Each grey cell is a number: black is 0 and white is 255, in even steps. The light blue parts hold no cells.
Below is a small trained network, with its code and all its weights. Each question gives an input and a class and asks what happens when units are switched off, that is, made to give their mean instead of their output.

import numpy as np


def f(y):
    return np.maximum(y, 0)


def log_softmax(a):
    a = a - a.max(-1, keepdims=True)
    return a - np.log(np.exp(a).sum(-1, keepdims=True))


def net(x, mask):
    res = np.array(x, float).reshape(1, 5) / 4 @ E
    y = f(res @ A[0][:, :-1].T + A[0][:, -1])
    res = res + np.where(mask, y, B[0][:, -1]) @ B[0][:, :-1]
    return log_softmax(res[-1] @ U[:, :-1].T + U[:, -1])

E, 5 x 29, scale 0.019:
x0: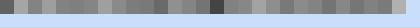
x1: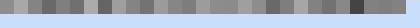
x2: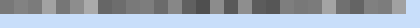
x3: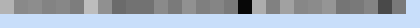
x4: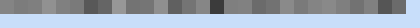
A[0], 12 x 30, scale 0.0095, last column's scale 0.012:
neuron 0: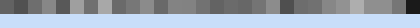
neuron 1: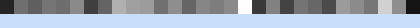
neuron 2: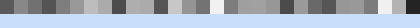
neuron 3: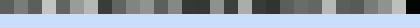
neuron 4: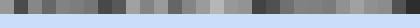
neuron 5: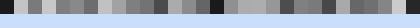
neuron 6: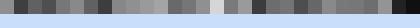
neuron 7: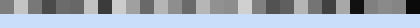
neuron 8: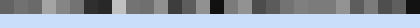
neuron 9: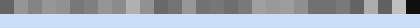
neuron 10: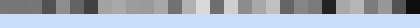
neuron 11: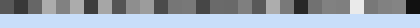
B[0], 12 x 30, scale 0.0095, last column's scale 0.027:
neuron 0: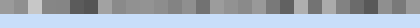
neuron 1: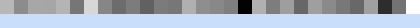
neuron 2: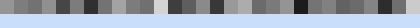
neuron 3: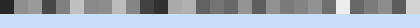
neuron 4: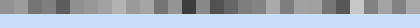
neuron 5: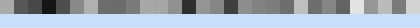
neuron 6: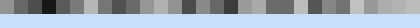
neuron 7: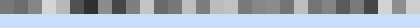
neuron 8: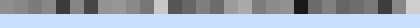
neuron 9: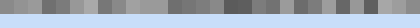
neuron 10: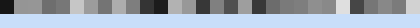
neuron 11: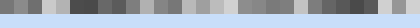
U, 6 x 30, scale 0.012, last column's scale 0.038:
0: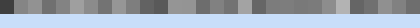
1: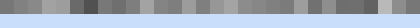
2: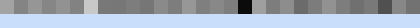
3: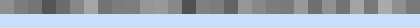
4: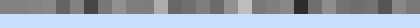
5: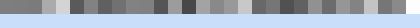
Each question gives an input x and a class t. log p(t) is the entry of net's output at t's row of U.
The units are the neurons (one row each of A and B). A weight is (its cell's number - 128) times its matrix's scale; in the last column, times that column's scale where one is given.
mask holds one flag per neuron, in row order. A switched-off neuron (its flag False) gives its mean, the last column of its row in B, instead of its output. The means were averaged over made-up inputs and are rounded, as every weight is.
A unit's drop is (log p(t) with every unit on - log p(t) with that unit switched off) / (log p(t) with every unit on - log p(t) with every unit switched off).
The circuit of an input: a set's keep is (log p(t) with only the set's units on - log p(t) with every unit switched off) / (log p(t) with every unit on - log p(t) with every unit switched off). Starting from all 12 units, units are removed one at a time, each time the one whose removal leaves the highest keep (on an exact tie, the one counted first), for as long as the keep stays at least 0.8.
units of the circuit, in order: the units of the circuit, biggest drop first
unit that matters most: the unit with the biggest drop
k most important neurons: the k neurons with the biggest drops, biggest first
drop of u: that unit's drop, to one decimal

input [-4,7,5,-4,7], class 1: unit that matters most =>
neuron 7
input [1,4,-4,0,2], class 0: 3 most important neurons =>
[neuron 11; neuron 10; neuron 1]
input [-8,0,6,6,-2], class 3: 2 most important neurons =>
[neuron 1; neuron 10]
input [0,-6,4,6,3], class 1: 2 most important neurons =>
[neuron 1; neuron 11]
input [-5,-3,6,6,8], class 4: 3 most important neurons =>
[neuron 1; neuron 10; neuron 8]
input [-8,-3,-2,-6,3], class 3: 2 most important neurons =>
[neuron 6; neuron 4]
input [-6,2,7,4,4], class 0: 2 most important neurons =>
[neuron 3; neuron 1]
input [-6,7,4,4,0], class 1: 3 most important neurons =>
[neuron 7; neuron 1; neuron 5]
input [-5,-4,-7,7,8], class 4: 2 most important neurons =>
[neuron 1; neuron 3]
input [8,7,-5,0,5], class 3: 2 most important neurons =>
[neuron 5; neuron 11]
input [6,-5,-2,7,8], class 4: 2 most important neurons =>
[neuron 1; neuron 8]
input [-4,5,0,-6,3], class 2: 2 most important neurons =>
[neuron 1; neuron 11]
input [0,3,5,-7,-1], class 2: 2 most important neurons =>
[neuron 1; neuron 10]
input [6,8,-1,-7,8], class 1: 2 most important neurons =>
[neuron 7; neuron 2]
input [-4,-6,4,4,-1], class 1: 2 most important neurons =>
[neuron 1; neuron 10]
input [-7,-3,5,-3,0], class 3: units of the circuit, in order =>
[neuron 6]
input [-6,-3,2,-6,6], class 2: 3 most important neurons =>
[neuron 1; neuron 5; neuron 2]
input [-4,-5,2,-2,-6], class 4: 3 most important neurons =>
[neuron 2; neuron 7; neuron 5]
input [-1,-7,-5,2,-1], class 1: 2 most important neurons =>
[neuron 11; neuron 3]
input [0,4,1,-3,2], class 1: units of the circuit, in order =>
[neuron 7]
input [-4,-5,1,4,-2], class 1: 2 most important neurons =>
[neuron 1; neuron 5]
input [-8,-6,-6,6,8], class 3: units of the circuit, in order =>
[neuron 1; neuron 6]
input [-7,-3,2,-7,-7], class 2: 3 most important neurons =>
[neuron 1; neuron 5; neuron 8]
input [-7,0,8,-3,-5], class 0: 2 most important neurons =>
[neuron 3; neuron 5]
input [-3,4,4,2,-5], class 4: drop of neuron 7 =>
0.0
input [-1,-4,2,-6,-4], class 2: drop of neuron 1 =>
1.5
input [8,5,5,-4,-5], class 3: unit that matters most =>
neuron 5
